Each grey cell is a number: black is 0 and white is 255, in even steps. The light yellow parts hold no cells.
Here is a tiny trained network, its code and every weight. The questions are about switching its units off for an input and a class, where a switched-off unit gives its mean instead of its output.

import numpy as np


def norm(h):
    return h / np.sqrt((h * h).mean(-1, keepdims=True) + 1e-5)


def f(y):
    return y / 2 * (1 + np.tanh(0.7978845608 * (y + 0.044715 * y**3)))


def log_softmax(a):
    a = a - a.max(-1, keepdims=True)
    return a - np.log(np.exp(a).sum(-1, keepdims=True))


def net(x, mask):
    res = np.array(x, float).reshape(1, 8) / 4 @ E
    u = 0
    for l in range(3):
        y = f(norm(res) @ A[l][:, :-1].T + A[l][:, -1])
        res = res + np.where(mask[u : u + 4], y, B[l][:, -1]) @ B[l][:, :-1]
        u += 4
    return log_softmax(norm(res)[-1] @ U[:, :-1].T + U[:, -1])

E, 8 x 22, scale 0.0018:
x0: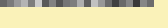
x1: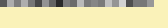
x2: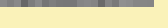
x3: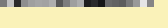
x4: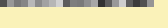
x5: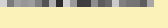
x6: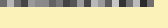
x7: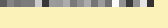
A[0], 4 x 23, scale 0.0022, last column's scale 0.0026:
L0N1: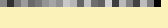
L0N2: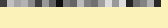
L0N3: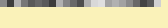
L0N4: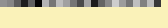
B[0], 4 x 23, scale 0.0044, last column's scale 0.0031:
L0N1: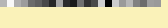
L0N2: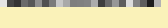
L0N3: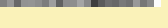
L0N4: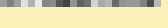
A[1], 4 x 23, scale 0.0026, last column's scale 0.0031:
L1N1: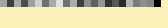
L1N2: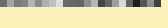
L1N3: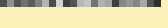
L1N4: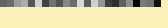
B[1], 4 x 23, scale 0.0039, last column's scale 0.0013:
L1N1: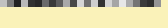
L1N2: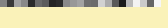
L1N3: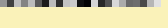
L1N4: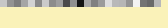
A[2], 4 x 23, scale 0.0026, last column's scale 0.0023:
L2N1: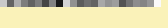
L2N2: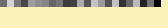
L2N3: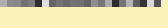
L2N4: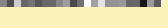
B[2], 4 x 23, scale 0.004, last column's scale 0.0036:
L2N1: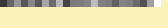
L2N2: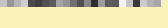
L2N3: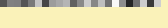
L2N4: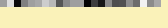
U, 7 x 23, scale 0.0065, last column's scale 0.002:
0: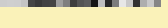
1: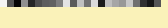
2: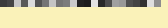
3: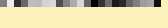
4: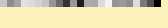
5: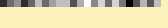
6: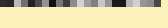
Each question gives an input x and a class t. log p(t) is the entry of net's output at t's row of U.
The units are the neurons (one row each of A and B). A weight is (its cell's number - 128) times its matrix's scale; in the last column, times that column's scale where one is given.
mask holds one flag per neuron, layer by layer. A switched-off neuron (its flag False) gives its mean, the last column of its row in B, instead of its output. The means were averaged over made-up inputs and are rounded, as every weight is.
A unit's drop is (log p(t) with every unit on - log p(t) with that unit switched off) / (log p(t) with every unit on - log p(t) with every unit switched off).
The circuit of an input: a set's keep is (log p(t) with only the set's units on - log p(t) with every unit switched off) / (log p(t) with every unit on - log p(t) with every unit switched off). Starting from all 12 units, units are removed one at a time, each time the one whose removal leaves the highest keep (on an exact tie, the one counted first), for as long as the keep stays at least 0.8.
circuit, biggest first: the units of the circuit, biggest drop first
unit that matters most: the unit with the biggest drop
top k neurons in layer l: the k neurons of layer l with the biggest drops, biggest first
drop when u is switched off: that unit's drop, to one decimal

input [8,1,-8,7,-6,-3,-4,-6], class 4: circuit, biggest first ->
(L1N4)
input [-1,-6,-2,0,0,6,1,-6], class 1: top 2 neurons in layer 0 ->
(L0N3, L0N1)
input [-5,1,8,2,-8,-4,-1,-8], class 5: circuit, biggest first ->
(L2N3, L1N2)
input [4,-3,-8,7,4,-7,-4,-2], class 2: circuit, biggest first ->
(L1N3, L0N3)
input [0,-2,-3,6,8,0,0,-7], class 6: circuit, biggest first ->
(L1N2, L0N3)
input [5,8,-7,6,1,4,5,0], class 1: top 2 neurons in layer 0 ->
(L0N2, L0N1)
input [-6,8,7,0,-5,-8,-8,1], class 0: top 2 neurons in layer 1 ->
(L1N1, L1N2)
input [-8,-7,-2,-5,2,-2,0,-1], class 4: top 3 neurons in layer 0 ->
(L0N4, L0N2, L0N3)
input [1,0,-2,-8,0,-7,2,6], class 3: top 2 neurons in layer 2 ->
(L2N4, L2N3)
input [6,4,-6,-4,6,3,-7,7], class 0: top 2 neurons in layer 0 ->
(L0N1, L0N4)
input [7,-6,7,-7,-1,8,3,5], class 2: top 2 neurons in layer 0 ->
(L0N2, L0N4)
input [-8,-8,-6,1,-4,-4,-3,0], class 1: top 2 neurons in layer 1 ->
(L1N1, L1N4)
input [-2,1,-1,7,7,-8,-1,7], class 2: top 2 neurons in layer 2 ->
(L2N3, L2N4)
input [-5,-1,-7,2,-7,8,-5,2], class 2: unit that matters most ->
L2N1
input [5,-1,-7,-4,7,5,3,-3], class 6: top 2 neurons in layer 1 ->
(L1N2, L1N3)
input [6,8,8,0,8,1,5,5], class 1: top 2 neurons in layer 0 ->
(L0N2, L0N1)
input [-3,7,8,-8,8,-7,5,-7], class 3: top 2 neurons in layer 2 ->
(L2N4, L2N1)
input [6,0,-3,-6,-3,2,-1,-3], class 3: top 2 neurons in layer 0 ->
(L0N4, L0N3)
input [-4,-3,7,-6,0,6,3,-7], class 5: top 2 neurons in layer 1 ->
(L1N3, L1N4)
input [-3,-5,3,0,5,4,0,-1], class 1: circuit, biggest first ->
(L1N1)
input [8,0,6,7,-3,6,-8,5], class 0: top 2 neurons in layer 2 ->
(L2N4, L2N3)
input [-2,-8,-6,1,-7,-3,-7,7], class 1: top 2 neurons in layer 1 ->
(L1N1, L1N2)
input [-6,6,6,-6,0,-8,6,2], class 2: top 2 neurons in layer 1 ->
(L1N3, L1N1)
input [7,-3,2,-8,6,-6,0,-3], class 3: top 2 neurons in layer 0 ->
(L0N4, L0N3)
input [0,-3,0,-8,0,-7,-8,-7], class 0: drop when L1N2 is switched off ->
-0.1
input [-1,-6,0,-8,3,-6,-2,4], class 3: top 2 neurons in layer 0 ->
(L0N2, L0N3)
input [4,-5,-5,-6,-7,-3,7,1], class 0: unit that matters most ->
L2N2
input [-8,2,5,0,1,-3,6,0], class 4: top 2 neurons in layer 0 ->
(L0N4, L0N1)
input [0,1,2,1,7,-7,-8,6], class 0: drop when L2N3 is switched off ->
0.2
